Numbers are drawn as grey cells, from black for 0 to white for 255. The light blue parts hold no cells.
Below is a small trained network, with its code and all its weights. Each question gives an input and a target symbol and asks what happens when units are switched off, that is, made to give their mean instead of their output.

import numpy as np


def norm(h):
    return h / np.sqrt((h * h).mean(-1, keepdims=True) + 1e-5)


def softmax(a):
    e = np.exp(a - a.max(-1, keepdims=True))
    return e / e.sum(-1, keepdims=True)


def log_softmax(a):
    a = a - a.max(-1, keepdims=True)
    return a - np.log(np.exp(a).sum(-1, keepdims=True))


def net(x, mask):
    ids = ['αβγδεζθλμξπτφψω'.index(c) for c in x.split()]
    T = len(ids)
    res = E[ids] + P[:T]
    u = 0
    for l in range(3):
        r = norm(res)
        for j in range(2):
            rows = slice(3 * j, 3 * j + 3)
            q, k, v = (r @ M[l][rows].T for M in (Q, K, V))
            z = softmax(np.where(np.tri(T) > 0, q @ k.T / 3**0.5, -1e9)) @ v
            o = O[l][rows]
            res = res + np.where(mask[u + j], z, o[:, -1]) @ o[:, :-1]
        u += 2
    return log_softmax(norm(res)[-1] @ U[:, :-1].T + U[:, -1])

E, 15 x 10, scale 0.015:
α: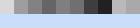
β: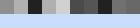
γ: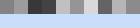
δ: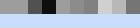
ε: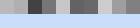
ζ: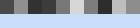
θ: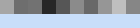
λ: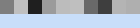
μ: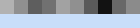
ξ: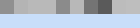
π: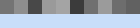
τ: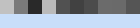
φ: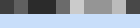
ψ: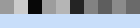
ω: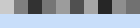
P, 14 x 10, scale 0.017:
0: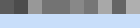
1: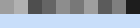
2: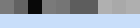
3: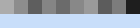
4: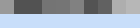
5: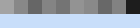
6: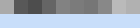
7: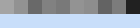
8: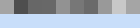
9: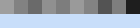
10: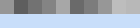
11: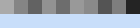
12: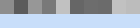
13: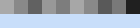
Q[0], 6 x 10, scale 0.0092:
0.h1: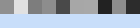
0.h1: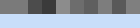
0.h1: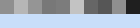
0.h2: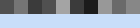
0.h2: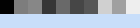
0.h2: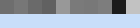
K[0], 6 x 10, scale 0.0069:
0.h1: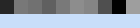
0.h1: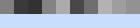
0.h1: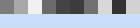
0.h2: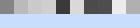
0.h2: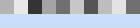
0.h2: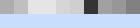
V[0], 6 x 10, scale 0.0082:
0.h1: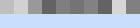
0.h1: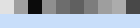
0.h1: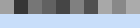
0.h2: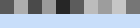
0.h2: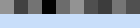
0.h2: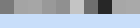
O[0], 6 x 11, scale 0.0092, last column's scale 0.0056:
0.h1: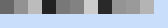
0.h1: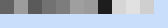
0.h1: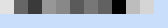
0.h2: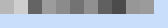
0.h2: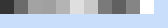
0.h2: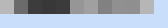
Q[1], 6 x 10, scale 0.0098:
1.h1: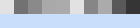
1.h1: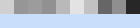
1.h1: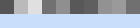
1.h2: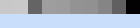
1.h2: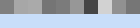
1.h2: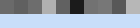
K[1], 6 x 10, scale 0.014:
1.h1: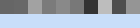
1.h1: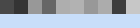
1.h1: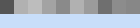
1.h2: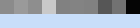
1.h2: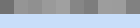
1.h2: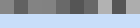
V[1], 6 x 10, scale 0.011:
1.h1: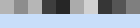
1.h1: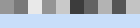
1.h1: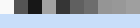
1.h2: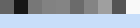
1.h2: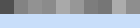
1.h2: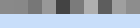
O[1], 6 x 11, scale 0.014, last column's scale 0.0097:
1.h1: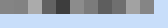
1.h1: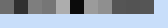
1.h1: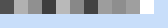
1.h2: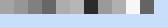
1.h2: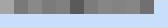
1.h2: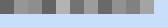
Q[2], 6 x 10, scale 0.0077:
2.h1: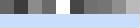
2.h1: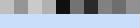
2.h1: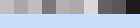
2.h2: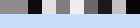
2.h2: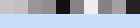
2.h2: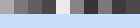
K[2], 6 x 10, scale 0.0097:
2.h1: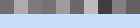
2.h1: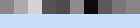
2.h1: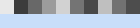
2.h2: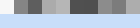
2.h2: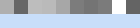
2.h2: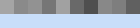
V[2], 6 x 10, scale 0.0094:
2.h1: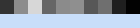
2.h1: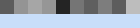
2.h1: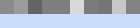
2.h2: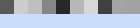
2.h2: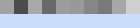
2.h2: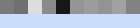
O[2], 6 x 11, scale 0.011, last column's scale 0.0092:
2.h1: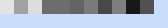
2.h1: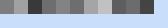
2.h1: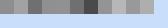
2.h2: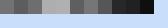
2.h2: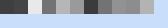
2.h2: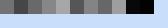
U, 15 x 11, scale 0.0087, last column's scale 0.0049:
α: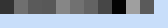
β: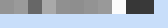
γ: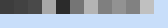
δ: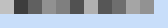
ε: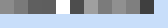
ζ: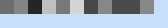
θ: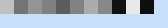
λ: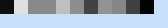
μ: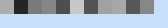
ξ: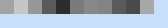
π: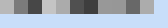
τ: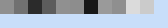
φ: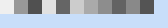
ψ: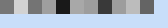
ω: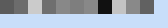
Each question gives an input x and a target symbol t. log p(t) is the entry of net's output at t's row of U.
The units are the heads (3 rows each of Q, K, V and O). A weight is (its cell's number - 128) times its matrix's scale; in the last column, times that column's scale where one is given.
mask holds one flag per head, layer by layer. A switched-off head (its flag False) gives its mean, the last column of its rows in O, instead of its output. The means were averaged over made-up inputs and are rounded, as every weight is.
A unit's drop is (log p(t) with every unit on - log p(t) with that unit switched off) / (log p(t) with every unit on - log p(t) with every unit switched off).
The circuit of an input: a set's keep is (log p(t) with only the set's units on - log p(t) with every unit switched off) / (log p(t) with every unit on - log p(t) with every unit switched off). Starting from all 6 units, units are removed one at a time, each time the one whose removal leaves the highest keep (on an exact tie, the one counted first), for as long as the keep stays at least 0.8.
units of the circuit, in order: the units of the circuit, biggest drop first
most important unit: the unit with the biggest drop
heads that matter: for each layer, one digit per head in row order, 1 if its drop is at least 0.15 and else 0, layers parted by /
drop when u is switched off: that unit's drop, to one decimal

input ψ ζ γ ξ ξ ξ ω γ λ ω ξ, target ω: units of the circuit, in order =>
(0.h1 2.h2)
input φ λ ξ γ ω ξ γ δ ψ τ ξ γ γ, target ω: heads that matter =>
10 / 11 / 11
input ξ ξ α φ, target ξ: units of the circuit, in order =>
(0.h1 2.h1)
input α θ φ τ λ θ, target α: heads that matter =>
11 / 11 / 01
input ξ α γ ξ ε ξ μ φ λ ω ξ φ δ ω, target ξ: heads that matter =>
11 / 10 / 10
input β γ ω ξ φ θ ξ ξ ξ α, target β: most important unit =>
0.h1
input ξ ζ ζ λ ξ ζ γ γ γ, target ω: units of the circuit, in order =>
(0.h1 2.h2 1.h1)
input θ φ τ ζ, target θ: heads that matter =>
11 / 10 / 11
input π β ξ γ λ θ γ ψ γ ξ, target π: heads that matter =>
11 / 10 / 00
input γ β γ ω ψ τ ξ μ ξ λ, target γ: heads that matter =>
10 / 11 / 00
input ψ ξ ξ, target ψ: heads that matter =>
11 / 11 / 00
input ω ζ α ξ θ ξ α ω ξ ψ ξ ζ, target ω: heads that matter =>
11 / 01 / 10
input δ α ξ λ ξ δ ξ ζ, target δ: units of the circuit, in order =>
(1.h1 0.h2)
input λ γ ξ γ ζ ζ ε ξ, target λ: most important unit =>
0.h2
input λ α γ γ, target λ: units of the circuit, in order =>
(0.h2 1.h2 1.h1 0.h1)
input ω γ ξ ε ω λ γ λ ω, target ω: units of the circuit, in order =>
(0.h2 1.h2 2.h1)
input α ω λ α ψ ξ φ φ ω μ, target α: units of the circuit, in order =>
(1.h1 0.h1)
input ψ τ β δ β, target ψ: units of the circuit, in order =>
(0.h2 2.h2 1.h2 2.h1)
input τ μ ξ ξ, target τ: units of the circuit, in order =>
(0.h1 1.h1)
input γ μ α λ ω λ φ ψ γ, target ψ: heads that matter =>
10 / 10 / 00
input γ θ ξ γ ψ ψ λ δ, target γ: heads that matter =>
00 / 11 / 00
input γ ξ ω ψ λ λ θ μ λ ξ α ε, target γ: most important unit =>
1.h2
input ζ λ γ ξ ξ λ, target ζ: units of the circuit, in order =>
(0.h1 1.h2)
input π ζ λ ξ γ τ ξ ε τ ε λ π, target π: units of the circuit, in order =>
(1.h1 0.h2)
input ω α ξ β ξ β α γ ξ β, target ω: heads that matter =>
11 / 01 / 11
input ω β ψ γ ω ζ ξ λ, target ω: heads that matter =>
11 / 01 / 10
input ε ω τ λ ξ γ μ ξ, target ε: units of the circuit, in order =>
(1.h1)
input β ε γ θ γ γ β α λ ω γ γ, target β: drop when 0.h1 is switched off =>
0.8
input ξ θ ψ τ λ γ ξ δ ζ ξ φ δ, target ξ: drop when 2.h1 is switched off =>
0.2
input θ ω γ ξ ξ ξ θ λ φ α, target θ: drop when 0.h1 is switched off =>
1.1
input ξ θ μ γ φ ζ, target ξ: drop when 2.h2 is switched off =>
0.1
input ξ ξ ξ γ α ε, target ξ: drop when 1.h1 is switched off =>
0.4
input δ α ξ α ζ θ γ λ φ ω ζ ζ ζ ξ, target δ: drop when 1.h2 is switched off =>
0.0
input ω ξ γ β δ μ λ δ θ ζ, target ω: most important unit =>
0.h2
